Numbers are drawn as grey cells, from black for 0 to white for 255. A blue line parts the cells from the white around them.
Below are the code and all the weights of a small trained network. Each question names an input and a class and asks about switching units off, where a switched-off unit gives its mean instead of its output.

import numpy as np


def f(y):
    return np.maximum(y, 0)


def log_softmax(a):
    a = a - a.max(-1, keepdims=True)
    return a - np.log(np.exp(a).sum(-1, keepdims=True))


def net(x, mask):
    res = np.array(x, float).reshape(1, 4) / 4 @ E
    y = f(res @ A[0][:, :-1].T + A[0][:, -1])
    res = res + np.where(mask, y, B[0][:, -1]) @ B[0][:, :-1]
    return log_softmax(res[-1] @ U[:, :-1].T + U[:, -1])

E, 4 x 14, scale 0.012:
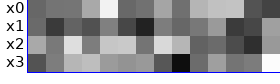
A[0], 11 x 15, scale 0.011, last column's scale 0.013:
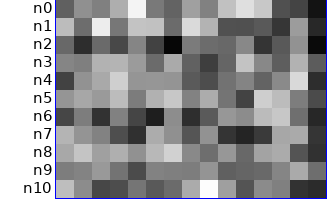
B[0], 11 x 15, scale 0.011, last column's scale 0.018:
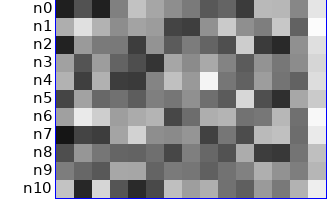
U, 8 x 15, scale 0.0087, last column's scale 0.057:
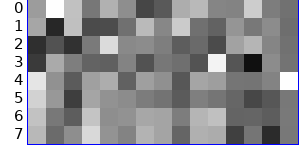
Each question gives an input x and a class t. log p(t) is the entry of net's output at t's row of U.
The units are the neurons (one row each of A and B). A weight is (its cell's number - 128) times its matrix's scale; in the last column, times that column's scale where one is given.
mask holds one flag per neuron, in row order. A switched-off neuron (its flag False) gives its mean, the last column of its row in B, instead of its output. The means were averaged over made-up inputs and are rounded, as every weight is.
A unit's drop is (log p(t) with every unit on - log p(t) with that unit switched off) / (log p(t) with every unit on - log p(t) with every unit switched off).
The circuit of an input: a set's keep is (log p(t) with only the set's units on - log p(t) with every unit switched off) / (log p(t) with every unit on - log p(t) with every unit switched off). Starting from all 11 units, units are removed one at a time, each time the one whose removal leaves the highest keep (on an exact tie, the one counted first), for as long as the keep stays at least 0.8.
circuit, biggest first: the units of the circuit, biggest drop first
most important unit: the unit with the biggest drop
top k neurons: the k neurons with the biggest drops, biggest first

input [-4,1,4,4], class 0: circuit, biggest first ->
(n1)
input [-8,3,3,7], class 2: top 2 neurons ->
(n7, n10)
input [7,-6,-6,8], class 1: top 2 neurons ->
(n4, n3)
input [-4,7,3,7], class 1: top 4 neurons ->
(n4, n3, n5, n8)
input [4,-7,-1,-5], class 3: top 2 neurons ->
(n5, n8)
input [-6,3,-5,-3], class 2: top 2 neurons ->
(n7, n1)
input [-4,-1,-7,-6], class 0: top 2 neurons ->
(n6, n4)
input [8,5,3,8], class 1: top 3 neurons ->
(n4, n3, n7)
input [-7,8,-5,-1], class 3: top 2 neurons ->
(n2, n0)
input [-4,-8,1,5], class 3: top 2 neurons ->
(n5, n8)
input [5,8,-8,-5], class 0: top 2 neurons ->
(n6, n5)
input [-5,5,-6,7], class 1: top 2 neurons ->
(n4, n1)
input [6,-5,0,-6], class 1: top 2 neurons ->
(n10, n7)
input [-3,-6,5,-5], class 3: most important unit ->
n5
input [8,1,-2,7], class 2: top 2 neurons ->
(n0, n10)
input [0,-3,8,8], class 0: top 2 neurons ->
(n1, n10)
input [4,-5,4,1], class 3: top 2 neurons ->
(n8, n6)
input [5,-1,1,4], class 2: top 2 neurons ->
(n0, n10)
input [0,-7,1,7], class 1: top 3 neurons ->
(n4, n3, n2)
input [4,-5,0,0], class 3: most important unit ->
n7
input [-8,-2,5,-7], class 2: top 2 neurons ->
(n7, n4)
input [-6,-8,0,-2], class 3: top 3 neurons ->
(n5, n8, n0)
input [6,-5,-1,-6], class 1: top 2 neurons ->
(n10, n7)
